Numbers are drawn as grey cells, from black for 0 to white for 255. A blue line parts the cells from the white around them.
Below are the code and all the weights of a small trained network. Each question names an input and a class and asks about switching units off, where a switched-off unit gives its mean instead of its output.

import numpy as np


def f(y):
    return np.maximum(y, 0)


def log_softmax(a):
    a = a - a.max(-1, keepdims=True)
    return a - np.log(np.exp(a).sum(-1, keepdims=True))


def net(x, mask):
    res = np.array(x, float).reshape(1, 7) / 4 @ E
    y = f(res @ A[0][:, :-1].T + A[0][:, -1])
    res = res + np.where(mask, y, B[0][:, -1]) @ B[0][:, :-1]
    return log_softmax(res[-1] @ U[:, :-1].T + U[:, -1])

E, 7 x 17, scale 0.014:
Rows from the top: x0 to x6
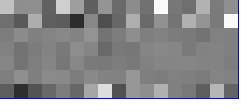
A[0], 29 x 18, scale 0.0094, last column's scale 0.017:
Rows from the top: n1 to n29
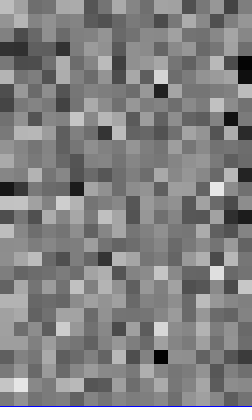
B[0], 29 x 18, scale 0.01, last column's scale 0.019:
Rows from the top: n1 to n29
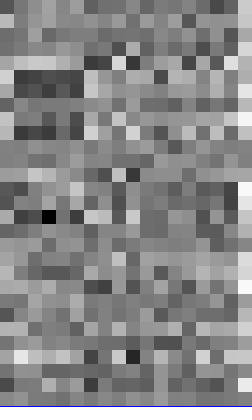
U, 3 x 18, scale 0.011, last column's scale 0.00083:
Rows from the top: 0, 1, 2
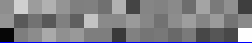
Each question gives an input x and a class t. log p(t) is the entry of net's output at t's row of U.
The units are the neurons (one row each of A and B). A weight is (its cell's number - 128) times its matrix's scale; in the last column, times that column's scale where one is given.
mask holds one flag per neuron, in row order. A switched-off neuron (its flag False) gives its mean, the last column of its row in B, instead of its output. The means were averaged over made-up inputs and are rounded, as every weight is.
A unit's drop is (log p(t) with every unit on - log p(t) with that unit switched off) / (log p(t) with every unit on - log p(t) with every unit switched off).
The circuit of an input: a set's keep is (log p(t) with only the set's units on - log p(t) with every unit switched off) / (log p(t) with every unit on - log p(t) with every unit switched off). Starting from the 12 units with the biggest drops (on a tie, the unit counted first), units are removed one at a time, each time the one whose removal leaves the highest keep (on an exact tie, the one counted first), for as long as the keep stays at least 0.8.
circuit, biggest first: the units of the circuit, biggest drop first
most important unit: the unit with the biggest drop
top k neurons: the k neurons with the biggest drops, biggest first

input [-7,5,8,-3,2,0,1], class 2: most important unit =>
n14
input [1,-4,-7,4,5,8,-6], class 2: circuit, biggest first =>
[n15; n28]
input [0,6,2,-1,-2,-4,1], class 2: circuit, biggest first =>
[n9; n20]
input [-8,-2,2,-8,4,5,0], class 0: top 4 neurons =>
[n26; n10; n21; n6]
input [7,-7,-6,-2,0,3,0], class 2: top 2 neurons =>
[n15; n1]
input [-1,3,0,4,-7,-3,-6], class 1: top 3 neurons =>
[n10; n21; n5]
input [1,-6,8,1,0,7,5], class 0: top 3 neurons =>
[n5; n21; n10]
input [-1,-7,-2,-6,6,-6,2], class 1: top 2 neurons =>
[n16; n9]
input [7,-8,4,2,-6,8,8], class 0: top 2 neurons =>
[n5; n21]
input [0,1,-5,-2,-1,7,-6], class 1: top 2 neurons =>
[n10; n21]
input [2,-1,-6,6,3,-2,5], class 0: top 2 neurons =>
[n5; n7]
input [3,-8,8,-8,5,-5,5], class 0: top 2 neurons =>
[n5; n21]
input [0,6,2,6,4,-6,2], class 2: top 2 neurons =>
[n9; n7]
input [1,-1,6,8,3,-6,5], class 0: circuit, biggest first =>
[n5]
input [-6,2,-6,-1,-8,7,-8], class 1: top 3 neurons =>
[n10; n7; n21]
